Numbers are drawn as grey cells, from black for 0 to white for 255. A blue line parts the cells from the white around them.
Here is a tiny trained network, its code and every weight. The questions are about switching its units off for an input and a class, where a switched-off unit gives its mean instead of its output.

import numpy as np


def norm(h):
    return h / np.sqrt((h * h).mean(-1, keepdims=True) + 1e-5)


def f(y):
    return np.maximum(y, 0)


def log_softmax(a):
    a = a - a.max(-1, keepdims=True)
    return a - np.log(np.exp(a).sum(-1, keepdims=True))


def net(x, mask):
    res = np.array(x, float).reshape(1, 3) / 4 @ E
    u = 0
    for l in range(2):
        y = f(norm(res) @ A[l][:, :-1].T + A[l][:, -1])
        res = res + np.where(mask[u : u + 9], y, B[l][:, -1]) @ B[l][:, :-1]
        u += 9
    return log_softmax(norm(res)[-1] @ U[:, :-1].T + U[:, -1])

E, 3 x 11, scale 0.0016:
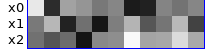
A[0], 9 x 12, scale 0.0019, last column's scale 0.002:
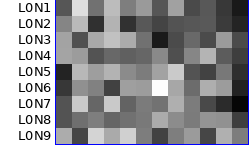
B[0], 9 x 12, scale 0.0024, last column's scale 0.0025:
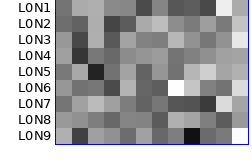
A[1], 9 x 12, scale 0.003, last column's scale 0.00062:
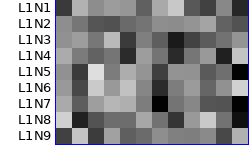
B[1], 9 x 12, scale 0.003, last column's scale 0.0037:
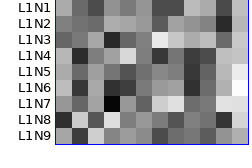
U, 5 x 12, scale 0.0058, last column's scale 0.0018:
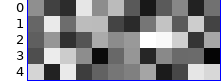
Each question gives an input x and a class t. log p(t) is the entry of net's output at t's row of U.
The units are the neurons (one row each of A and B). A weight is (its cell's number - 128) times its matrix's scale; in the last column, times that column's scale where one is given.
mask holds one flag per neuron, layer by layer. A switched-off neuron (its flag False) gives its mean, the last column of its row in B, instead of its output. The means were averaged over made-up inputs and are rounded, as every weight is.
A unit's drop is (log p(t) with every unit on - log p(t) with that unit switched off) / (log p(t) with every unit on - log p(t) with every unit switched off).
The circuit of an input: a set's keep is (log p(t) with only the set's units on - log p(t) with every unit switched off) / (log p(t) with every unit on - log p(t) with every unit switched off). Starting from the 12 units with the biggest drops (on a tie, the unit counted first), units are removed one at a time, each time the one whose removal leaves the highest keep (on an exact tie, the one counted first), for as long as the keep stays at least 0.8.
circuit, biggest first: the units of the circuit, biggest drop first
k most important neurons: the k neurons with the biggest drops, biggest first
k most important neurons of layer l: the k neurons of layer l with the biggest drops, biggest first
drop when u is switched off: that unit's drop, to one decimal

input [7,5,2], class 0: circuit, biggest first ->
L1N8
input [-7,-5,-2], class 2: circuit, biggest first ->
L1N1, L0N5
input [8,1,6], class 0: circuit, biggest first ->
L1N8, L1N7
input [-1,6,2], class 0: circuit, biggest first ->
L1N7, L1N3, L1N6
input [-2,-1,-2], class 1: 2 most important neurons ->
L0N5, L1N6
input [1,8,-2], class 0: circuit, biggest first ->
L1N7, L1N6
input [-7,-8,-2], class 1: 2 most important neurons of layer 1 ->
L1N7, L1N3
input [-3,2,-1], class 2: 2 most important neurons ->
L1N6, L1N5
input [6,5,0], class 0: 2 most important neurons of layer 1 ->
L1N8, L1N4
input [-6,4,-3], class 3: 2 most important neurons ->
L1N4, L0N7
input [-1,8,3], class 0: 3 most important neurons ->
L1N7, L1N4, L1N3
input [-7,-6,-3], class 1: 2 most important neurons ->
L0N5, L1N3
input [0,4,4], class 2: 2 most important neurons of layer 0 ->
L0N6, L0N9
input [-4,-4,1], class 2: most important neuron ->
L0N5
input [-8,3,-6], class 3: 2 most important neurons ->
L1N4, L0N6
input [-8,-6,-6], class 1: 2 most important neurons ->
L0N5, L1N1
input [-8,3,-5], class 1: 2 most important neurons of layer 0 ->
L0N5, L0N9
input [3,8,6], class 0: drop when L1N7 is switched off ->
0.1
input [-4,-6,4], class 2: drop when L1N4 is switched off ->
0.2
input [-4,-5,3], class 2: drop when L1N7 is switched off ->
0.1
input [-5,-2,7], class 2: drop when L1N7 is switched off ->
0.0
